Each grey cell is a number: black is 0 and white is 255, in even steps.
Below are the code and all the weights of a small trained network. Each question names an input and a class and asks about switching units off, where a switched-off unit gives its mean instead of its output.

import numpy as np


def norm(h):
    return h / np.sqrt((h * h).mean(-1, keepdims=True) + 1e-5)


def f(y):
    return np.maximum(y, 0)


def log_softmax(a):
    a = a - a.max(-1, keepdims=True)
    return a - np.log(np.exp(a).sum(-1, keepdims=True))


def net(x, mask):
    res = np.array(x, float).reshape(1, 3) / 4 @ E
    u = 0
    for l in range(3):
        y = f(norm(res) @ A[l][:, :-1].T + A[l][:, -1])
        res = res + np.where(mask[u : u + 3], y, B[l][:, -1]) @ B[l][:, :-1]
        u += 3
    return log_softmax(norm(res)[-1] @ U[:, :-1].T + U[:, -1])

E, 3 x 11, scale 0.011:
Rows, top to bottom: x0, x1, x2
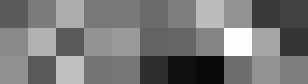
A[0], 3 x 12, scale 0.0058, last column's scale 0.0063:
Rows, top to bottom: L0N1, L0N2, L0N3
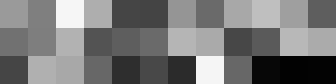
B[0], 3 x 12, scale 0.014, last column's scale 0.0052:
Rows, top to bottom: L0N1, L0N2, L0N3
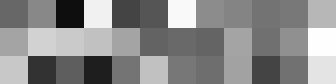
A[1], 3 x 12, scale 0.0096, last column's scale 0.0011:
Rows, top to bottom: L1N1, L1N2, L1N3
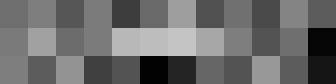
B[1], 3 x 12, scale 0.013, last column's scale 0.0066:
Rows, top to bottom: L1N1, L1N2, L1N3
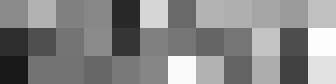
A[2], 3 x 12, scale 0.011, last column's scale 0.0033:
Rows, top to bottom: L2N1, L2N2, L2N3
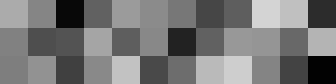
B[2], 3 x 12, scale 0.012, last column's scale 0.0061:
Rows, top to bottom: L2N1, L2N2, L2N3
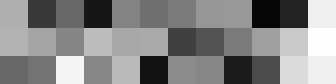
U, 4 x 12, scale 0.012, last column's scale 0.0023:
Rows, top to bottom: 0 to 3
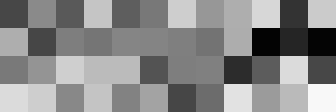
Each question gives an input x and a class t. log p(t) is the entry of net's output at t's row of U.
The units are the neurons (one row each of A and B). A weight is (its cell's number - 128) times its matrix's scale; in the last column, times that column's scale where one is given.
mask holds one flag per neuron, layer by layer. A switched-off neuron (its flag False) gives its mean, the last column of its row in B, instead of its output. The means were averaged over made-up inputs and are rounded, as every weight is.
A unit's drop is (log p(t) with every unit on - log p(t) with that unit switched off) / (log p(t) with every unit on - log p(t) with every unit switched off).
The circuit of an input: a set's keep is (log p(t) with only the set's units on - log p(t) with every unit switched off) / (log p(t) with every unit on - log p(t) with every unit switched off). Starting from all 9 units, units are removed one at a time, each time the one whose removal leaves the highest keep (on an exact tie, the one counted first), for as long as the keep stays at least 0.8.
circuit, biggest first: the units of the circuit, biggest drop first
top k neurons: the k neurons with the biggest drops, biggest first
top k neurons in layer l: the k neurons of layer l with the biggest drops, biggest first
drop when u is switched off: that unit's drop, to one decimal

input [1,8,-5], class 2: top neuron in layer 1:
L1N3
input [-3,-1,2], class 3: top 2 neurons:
L0N1, L1N1
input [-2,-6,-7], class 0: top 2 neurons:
L1N2, L2N3
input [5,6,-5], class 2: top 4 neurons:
L2N3, L1N3, L2N1, L1N1
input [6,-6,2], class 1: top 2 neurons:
L0N3, L2N3
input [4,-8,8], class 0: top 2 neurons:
L1N3, L2N3
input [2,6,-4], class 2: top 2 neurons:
L2N3, L1N3
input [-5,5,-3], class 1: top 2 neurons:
L2N1, L0N2
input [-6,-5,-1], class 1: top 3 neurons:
L2N1, L2N3, L2N2
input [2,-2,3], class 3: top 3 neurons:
L0N1, L1N1, L0N2
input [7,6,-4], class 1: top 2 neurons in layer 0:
L0N3, L0N2
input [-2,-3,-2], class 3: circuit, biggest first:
L2N3, L0N2
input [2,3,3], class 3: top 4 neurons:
L0N1, L1N1, L0N3, L2N2
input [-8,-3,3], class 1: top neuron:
L2N1
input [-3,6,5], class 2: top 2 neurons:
L2N3, L1N2
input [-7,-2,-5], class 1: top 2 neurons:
L2N1, L1N3
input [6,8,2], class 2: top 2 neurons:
L2N3, L2N1
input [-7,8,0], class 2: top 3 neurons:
L2N3, L0N3, L2N2
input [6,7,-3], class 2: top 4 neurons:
L2N3, L2N1, L1N3, L2N2
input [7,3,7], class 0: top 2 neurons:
L1N3, L2N1
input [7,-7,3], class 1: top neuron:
L0N3
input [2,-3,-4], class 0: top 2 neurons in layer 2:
L2N3, L2N2
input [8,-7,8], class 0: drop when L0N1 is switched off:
0.1
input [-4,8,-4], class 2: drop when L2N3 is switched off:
0.9
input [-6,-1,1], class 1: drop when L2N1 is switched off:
1.7
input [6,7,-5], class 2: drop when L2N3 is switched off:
1.3
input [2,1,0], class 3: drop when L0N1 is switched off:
-0.1
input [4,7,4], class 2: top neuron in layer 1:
L1N2
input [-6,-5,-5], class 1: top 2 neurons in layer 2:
L2N1, L2N3
